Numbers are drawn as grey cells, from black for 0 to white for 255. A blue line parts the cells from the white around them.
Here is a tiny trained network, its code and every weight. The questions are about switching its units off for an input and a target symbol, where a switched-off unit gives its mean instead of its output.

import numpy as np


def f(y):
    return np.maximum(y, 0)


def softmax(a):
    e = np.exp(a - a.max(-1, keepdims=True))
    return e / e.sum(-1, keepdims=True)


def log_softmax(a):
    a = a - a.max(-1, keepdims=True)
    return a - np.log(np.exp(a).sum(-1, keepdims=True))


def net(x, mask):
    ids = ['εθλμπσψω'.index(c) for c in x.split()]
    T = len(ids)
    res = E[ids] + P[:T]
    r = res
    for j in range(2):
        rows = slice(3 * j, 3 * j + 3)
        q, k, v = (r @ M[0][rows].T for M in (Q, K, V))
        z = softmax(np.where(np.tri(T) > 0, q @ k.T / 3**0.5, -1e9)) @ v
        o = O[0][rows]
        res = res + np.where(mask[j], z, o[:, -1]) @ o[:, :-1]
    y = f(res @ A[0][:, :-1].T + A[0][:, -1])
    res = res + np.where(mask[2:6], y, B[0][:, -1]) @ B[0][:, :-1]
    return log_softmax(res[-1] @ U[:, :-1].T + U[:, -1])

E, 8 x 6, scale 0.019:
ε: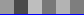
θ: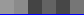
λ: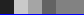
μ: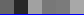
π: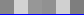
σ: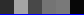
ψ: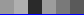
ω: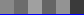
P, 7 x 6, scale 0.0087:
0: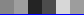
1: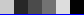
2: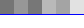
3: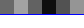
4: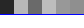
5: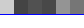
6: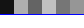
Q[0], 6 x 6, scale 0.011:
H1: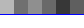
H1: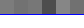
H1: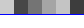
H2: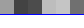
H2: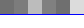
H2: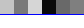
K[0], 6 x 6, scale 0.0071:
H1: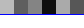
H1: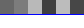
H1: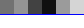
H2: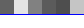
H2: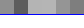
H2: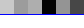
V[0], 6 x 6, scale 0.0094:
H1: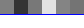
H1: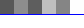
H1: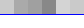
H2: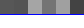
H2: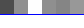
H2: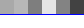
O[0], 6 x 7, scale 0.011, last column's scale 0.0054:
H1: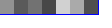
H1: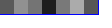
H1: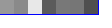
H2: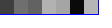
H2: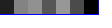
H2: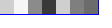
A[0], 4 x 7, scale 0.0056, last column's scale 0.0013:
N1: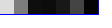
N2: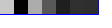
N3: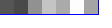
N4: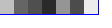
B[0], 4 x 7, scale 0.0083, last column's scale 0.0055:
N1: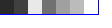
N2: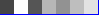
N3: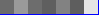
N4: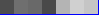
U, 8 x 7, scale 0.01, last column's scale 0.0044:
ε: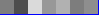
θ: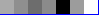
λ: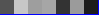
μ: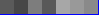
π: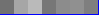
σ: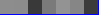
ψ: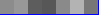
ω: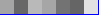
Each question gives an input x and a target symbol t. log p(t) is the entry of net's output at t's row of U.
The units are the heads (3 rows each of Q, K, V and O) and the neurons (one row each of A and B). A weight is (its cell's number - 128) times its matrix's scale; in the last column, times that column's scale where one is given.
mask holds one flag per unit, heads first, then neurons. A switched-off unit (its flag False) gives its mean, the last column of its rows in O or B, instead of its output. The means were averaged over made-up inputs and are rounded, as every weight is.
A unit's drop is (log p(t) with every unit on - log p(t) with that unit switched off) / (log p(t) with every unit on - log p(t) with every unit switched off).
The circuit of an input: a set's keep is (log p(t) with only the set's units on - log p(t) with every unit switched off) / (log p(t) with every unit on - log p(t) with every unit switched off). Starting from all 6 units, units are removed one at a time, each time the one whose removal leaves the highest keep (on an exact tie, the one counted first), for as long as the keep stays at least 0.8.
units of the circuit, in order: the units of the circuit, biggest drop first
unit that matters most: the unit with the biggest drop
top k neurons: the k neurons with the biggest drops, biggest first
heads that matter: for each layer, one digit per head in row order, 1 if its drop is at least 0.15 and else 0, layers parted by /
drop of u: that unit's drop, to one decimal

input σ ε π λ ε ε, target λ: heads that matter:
11
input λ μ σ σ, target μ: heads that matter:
00
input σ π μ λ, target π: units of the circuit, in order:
[H2; H1]
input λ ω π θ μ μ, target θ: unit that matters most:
N1
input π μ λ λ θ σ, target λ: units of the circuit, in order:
[H1; H2]
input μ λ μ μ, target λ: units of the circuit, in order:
[N2; H2]
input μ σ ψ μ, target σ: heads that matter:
10
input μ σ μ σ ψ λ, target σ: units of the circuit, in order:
[H1; H2]
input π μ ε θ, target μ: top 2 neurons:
[N1; N4]
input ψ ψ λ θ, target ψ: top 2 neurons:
[N4; N1]
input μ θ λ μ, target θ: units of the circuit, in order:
[H2; N1]
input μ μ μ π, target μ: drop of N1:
-0.1
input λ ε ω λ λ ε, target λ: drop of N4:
0.0
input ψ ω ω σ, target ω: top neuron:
[N2]
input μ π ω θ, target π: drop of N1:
0.2
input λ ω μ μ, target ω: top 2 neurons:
[N1; N4]
